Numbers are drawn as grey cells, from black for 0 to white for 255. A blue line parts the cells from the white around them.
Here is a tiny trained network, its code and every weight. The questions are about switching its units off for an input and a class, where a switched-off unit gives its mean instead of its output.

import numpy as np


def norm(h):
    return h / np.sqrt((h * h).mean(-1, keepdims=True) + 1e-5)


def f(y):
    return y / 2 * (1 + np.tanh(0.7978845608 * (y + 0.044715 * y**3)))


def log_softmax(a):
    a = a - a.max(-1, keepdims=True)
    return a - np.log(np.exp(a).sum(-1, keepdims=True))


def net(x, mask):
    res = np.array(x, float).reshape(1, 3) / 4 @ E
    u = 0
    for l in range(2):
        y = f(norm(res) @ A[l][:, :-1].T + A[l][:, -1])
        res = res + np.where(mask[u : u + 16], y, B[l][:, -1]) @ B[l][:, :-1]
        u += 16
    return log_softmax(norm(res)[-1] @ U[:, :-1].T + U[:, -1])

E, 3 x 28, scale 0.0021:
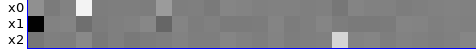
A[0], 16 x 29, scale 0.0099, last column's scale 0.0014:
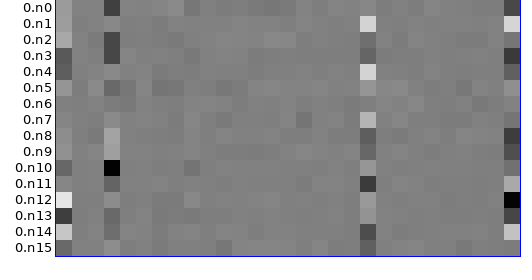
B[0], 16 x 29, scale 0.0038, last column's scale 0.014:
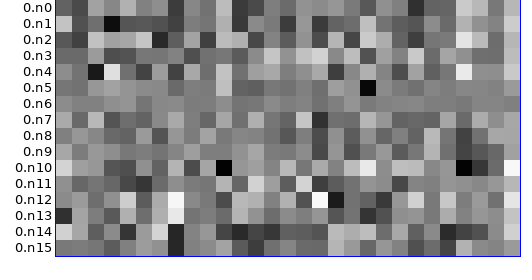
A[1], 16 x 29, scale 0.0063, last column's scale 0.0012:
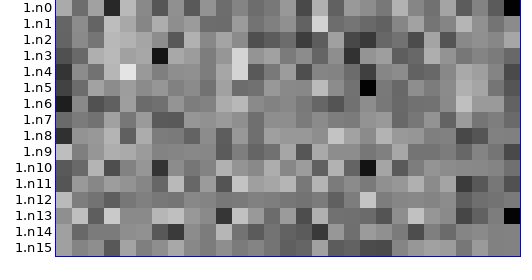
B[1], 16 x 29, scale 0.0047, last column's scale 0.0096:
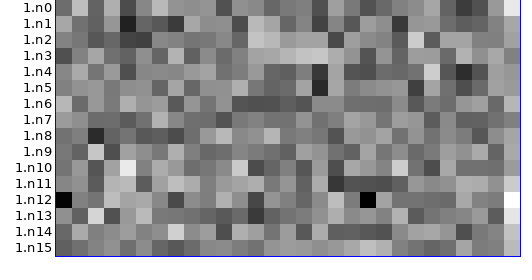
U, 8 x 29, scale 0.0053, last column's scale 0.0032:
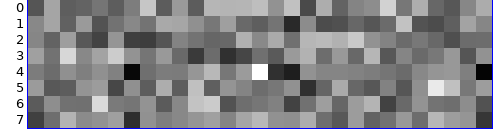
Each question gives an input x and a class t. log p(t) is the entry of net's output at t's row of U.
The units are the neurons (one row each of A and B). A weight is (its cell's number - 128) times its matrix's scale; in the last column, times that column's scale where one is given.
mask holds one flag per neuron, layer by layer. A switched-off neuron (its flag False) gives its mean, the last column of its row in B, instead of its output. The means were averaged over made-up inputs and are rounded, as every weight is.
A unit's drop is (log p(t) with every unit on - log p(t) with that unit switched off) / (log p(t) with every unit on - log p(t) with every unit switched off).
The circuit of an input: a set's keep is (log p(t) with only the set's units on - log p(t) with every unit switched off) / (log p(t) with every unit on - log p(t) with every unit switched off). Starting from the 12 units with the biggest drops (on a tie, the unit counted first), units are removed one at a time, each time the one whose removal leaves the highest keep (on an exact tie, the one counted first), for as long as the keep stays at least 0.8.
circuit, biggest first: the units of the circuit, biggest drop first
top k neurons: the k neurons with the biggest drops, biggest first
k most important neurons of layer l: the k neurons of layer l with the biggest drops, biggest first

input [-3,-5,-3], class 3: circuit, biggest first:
(0.n4)
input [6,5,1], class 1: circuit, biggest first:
(0.n10; 0.n1; 1.n4; 0.n11)
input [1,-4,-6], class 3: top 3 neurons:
(0.n12; 0.n14; 0.n1)
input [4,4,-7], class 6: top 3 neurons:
(1.n10; 0.n14; 0.n11)
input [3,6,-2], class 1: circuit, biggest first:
(0.n10; 0.n1; 1.n1)
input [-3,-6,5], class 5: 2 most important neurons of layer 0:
(0.n1; 0.n12)
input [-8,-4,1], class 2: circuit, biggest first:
(0.n10; 0.n2)
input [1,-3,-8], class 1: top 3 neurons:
(0.n14; 0.n11; 0.n10)
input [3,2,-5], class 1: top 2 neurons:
(0.n2; 0.n11)
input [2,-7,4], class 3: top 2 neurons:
(0.n12; 0.n4)
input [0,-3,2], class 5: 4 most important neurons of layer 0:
(0.n10; 0.n1; 0.n12; 0.n7)
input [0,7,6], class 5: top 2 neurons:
(0.n4; 1.n6)
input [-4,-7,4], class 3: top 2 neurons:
(0.n4; 0.n14)
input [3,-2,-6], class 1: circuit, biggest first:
(0.n8)
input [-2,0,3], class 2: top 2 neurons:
(0.n10; 0.n1)
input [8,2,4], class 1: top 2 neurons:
(0.n12; 0.n13)
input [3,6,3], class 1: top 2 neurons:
(0.n10; 1.n4)
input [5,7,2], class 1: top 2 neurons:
(0.n10; 1.n4)
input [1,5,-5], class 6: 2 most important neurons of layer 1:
(1.n5; 1.n10)
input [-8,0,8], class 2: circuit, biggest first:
(0.n12)
